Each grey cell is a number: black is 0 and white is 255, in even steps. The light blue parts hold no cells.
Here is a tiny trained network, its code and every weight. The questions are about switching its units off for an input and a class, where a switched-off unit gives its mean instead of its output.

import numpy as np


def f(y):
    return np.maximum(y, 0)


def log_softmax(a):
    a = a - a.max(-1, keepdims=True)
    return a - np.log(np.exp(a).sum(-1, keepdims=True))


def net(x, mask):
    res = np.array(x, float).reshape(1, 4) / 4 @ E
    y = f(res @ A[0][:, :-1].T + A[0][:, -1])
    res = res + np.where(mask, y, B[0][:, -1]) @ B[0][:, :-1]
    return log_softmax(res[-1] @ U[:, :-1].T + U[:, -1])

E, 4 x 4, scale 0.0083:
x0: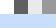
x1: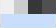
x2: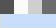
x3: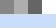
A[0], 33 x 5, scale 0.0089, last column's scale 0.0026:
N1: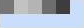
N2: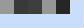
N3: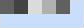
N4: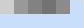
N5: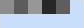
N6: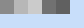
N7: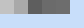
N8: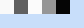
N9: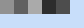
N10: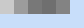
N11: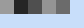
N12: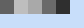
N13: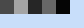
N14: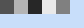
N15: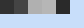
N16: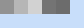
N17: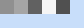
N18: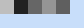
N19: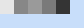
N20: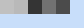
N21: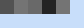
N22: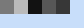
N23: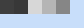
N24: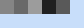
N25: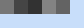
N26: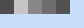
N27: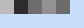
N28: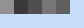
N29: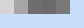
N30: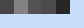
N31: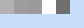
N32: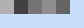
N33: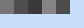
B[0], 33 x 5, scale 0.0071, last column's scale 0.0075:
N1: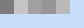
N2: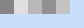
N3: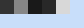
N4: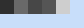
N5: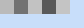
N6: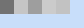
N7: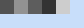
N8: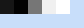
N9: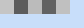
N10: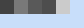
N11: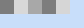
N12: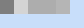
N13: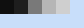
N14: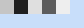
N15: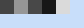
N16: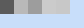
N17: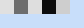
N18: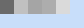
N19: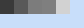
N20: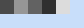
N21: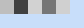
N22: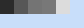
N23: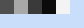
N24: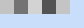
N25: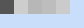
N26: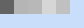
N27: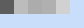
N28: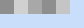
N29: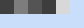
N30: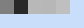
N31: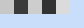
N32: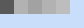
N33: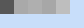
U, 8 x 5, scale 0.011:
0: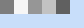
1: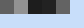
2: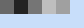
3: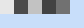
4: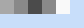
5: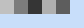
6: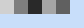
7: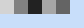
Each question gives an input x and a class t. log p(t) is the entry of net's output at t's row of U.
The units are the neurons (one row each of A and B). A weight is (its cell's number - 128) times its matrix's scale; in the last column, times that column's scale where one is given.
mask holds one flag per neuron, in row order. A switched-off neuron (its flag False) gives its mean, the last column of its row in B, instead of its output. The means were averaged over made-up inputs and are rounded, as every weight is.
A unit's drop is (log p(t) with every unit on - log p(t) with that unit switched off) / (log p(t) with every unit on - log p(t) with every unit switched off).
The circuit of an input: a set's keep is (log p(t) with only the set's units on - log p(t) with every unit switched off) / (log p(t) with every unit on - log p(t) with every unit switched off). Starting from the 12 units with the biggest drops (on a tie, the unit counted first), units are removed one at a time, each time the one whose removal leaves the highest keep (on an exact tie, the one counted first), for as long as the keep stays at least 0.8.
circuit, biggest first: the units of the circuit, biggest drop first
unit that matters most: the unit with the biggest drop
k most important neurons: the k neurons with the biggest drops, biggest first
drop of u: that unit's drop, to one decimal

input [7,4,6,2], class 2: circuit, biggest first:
[N8]
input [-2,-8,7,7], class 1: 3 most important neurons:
[N23 N15 N3]
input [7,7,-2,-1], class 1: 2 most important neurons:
[N29 N7]
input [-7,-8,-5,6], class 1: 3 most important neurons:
[N15 N23 N8]
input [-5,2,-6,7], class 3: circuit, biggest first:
[N14 N17]
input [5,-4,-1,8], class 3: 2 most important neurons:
[N31 N17]
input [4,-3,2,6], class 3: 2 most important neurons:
[N31 N17]
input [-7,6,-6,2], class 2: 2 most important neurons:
[N13 N14]
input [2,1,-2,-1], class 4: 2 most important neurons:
[N13 N14]
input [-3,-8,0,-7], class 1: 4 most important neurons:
[N23 N15 N3 N14]
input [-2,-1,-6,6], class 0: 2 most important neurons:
[N25 N2]
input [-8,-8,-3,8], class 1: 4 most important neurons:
[N15 N23 N8 N3]
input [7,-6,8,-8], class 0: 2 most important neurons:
[N16 N6]
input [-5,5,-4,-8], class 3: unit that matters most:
N21
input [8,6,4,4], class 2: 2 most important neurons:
[N8 N23]
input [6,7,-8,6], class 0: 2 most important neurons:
[N18 N27]
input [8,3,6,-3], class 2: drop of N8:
0.8
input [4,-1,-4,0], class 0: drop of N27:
0.2
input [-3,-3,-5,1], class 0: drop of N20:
0.0
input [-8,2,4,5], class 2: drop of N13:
0.1
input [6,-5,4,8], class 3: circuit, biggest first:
[N31]
